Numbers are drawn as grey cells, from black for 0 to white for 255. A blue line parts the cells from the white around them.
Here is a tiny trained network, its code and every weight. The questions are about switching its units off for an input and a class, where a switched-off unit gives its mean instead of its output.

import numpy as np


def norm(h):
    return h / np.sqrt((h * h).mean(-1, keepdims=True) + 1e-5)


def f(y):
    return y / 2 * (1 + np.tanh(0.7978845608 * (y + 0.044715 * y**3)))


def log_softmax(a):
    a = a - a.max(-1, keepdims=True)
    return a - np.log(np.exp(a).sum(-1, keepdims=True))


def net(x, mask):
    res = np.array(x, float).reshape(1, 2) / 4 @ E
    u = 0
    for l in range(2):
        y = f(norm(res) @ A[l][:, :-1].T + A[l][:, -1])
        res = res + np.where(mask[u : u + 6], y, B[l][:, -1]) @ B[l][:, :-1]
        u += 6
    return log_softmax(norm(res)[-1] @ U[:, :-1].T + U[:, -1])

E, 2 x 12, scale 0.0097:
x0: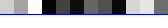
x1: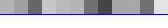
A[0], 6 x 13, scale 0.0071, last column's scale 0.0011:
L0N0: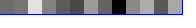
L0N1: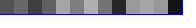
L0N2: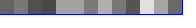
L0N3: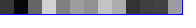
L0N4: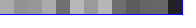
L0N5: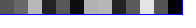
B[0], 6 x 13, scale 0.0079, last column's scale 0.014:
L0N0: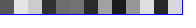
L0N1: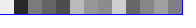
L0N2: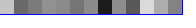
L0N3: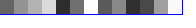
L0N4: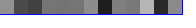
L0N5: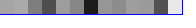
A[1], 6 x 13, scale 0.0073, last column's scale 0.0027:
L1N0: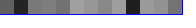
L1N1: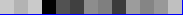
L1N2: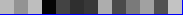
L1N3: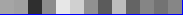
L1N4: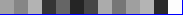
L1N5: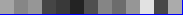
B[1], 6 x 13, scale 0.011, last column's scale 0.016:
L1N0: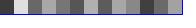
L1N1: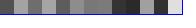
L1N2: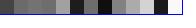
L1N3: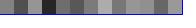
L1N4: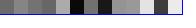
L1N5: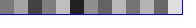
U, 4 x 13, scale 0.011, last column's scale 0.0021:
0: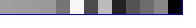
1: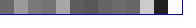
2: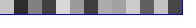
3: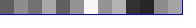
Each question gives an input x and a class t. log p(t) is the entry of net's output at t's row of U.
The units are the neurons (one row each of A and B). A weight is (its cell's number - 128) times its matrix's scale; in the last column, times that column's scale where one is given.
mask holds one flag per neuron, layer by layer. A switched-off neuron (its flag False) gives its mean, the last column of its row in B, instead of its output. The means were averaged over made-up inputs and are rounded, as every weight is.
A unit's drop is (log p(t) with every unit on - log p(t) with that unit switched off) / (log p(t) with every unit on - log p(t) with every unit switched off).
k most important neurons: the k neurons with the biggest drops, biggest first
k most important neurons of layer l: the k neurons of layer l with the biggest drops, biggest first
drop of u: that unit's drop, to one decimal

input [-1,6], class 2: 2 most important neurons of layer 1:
[L1N1, L1N2]
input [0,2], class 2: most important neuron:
[L0N3]
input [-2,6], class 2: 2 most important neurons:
[L0N3, L1N1]
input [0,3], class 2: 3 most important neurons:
[L0N3, L0N0, L1N1]
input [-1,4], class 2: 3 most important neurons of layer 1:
[L1N1, L1N2, L1N4]
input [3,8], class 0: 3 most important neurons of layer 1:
[L1N2, L1N4, L1N5]
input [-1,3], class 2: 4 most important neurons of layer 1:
[L1N1, L1N3, L1N2, L1N4]
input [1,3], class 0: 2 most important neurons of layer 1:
[L1N4, L1N2]
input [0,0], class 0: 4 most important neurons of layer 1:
[L1N4, L1N2, L1N5, L1N0]
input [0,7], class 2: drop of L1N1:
0.3
